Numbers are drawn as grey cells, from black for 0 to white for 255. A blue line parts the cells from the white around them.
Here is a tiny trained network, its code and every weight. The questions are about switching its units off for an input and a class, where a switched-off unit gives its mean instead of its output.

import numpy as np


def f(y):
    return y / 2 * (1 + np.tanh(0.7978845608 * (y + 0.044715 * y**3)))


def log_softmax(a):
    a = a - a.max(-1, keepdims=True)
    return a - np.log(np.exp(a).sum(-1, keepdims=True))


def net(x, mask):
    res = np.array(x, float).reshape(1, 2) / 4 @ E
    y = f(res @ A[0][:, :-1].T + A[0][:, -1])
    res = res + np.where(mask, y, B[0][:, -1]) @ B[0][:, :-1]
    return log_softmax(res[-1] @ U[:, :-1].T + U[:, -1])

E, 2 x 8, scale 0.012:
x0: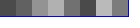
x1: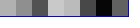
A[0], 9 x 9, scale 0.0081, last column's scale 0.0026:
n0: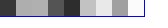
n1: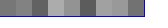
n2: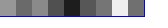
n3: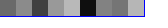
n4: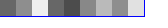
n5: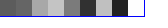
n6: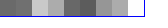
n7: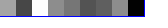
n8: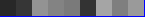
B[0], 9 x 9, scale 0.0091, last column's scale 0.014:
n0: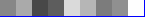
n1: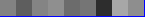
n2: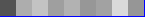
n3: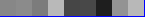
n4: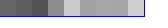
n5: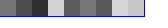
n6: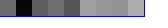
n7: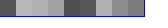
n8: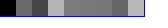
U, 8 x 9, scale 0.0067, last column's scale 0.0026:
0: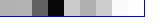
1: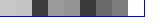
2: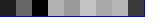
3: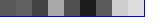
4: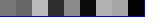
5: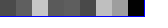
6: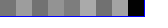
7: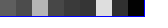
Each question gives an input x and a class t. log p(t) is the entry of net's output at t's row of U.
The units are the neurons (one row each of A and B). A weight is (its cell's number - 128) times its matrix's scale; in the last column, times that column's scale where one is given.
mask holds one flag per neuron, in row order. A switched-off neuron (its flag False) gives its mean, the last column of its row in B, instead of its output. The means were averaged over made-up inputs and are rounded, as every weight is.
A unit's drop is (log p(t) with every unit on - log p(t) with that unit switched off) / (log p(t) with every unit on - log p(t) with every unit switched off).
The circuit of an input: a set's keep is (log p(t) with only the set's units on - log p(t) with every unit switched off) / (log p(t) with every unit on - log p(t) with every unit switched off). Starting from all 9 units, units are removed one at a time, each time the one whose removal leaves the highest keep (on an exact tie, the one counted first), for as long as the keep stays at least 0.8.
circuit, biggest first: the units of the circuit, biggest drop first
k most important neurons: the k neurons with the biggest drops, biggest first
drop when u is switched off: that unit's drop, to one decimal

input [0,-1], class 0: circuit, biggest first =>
[n8 n5]
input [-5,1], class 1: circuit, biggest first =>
[n4 n6]
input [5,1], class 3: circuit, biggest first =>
[n0 n4]
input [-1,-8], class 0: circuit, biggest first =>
[n0]
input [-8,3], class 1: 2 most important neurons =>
[n0 n4]
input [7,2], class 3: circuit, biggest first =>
[n0 n3]
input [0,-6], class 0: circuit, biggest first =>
[n0 n5]
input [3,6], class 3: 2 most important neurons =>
[n0 n3]
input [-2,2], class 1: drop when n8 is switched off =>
0.1
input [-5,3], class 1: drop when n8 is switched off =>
0.1
